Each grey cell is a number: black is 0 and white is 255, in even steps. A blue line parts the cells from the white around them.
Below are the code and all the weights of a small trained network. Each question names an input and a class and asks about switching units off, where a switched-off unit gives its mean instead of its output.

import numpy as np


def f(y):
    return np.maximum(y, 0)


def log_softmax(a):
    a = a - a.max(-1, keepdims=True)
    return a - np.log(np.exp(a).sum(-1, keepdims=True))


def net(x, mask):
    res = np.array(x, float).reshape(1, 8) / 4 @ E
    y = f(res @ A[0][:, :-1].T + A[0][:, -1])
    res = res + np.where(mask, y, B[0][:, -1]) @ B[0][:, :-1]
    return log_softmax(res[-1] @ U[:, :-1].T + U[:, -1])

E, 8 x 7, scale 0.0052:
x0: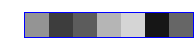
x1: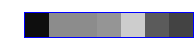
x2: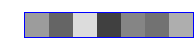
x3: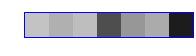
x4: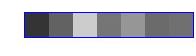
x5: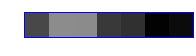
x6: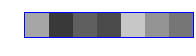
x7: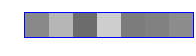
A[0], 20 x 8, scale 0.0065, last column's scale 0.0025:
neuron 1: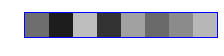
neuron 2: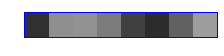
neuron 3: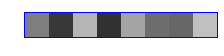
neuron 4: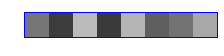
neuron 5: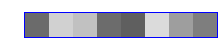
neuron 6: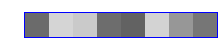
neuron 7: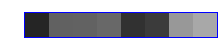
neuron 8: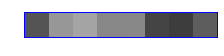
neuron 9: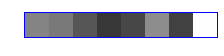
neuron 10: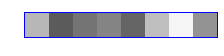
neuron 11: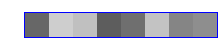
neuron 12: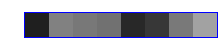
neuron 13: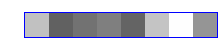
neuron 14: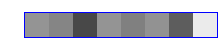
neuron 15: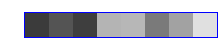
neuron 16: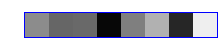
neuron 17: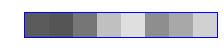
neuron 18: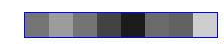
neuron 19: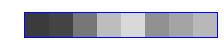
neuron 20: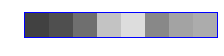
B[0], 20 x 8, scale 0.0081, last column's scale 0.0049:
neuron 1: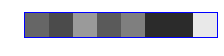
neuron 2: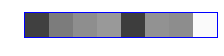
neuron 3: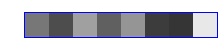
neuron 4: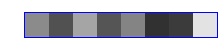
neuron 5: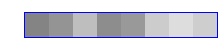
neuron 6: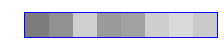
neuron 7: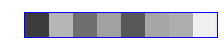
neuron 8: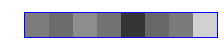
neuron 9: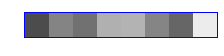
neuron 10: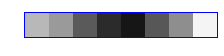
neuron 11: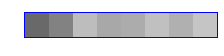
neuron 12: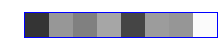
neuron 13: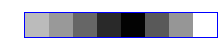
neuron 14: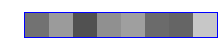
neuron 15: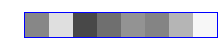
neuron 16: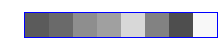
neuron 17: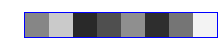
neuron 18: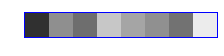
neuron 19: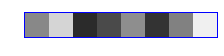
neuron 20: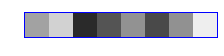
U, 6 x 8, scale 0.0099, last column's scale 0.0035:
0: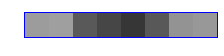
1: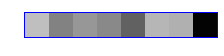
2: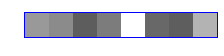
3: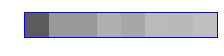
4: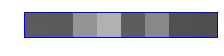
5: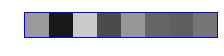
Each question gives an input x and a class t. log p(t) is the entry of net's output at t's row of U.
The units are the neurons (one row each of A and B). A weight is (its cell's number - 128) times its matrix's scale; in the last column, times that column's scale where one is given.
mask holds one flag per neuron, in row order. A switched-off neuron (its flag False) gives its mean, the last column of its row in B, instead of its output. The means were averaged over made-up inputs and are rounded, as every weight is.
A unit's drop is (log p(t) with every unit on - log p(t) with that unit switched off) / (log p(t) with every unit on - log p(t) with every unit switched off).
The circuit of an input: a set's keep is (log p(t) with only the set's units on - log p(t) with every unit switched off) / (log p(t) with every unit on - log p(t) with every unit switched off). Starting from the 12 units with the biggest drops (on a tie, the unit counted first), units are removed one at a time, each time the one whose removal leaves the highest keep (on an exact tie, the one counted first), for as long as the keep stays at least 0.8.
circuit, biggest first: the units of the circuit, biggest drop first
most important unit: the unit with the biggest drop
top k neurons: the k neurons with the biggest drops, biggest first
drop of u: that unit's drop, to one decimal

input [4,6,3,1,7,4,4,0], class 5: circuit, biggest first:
[neuron 4; neuron 1]
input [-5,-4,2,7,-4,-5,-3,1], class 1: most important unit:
neuron 13
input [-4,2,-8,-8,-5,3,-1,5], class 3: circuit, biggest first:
[neuron 13; neuron 10; neuron 7]
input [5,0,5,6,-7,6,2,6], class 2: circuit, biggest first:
[neuron 13; neuron 10]
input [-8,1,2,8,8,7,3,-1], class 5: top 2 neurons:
[neuron 3; neuron 4]
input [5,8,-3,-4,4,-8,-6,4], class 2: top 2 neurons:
[neuron 13; neuron 10]
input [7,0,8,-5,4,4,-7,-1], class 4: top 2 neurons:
[neuron 13; neuron 10]
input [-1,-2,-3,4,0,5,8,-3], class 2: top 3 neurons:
[neuron 16; neuron 9; neuron 13]
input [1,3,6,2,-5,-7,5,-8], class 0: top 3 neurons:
[neuron 13; neuron 10; neuron 17]
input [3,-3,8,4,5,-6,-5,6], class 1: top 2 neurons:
[neuron 6; neuron 5]
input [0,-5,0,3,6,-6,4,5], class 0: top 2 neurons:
[neuron 13; neuron 10]
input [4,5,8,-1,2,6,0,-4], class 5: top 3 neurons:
[neuron 4; neuron 3; neuron 1]
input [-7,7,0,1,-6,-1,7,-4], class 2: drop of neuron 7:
0.1
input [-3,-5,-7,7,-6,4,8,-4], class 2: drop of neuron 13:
0.0
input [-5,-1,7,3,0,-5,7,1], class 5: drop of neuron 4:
0.1
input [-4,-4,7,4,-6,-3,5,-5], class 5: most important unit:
neuron 16
